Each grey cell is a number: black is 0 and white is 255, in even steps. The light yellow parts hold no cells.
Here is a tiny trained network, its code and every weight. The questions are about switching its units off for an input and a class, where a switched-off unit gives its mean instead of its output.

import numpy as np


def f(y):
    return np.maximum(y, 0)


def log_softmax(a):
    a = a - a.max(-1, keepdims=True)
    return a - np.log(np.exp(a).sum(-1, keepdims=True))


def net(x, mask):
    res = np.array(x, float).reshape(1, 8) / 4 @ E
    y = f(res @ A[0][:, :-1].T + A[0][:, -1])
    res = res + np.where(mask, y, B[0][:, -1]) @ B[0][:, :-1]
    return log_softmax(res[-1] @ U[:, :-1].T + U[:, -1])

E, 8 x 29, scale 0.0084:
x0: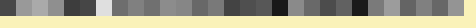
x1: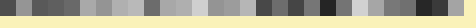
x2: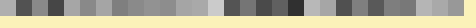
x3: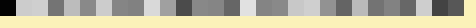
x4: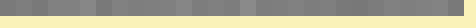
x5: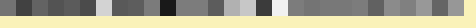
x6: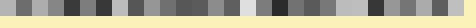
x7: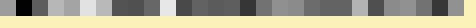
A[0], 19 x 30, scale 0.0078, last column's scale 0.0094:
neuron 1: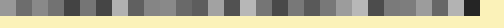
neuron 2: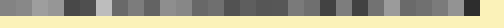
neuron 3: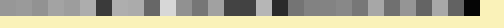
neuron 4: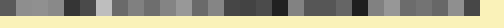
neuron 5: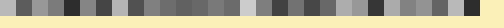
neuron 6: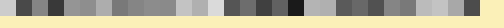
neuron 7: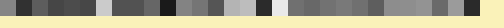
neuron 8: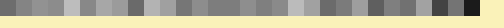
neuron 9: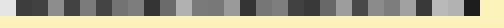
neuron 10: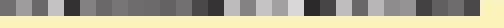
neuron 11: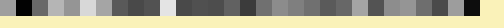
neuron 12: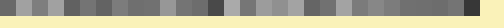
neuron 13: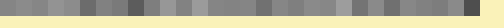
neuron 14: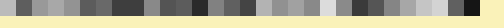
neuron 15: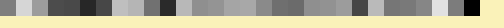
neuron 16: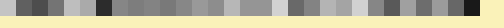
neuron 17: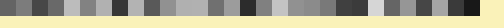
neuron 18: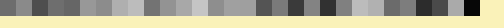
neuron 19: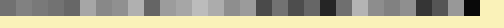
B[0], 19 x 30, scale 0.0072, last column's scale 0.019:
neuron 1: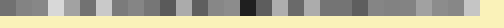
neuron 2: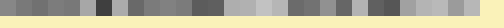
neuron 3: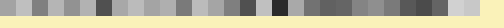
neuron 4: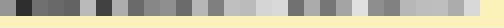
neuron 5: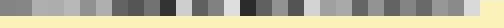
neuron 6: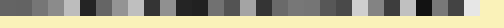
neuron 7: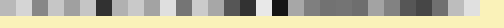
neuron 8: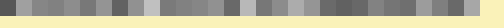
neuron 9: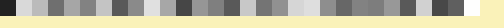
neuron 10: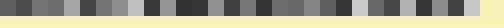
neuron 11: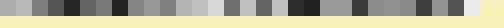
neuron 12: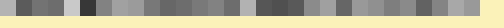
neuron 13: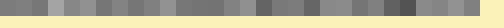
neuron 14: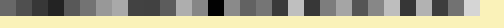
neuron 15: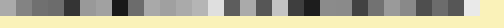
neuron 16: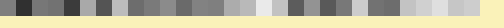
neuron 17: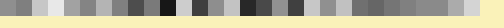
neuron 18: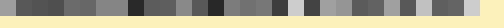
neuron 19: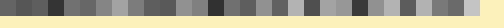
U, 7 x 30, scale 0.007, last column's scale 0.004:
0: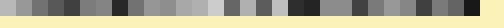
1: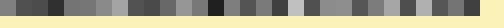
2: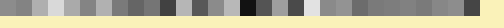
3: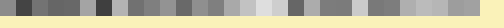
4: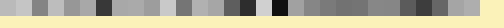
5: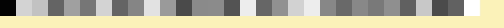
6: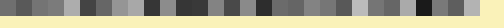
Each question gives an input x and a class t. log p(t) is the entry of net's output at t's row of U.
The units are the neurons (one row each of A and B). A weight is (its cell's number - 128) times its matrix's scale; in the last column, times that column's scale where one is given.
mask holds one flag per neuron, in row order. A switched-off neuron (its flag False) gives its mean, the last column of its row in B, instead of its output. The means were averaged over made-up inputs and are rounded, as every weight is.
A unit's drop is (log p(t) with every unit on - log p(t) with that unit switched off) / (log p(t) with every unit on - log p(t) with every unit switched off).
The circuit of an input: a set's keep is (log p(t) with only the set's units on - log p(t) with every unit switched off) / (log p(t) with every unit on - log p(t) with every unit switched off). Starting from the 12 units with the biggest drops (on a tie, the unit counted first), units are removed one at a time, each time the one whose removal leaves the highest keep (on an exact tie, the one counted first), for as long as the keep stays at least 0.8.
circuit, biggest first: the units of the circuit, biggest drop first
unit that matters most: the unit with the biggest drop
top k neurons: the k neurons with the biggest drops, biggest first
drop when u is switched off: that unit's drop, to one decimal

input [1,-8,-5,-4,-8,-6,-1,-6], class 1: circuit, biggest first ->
[neuron 14]
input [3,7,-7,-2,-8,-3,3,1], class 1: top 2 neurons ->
[neuron 18; neuron 19]
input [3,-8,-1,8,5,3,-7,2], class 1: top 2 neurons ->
[neuron 14; neuron 9]
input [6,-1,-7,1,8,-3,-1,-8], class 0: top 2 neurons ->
[neuron 15; neuron 6]
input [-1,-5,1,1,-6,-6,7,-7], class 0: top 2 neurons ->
[neuron 15; neuron 17]
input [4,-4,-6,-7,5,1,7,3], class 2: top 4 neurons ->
[neuron 5; neuron 1; neuron 6; neuron 8]
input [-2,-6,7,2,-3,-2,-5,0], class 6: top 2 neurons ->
[neuron 6; neuron 18]
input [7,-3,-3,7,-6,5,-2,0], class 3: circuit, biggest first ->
[neuron 9; neuron 4]
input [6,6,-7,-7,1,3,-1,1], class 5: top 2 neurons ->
[neuron 9; neuron 6]
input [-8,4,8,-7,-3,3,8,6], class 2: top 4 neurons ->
[neuron 5; neuron 1; neuron 4; neuron 10]
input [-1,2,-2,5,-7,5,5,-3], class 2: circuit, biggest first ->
[neuron 9; neuron 5]
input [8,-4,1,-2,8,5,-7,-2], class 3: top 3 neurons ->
[neuron 4; neuron 2; neuron 5]
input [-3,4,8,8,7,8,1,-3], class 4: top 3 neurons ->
[neuron 7; neuron 9; neuron 10]
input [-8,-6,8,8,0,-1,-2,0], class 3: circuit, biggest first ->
[neuron 16]
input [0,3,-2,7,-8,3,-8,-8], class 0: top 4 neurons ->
[neuron 15; neuron 9; neuron 5; neuron 1]
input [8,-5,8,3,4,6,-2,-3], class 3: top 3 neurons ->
[neuron 4; neuron 2; neuron 10]
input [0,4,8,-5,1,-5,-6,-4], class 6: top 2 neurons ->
[neuron 6; neuron 5]
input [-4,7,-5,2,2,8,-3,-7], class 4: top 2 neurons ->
[neuron 7; neuron 11]
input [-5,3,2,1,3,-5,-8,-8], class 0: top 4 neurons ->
[neuron 15; neuron 5; neuron 1; neuron 9]
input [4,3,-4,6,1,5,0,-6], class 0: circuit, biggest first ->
[neuron 9]
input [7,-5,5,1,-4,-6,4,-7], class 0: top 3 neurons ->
[neuron 15; neuron 16; neuron 7]
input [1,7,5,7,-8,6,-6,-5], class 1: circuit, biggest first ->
[neuron 9; neuron 18]
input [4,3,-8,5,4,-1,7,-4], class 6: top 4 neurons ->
[neuron 10; neuron 17; neuron 9; neuron 12]
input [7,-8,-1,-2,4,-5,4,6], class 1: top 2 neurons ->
[neuron 14; neuron 15]
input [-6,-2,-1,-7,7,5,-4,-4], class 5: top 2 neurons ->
[neuron 9; neuron 4]
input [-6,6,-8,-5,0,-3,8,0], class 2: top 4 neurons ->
[neuron 5; neuron 1; neuron 6; neuron 14]
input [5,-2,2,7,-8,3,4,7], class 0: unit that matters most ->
neuron 11
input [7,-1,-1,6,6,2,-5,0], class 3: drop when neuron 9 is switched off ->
0.5
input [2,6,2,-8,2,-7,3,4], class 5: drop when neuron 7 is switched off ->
0.3
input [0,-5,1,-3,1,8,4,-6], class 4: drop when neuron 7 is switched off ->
2.0
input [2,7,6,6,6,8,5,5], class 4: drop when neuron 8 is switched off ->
0.0
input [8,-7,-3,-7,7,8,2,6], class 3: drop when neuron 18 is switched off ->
0.1
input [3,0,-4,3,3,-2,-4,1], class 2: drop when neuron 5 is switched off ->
-0.1
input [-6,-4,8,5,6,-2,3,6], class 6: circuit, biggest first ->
[neuron 6]
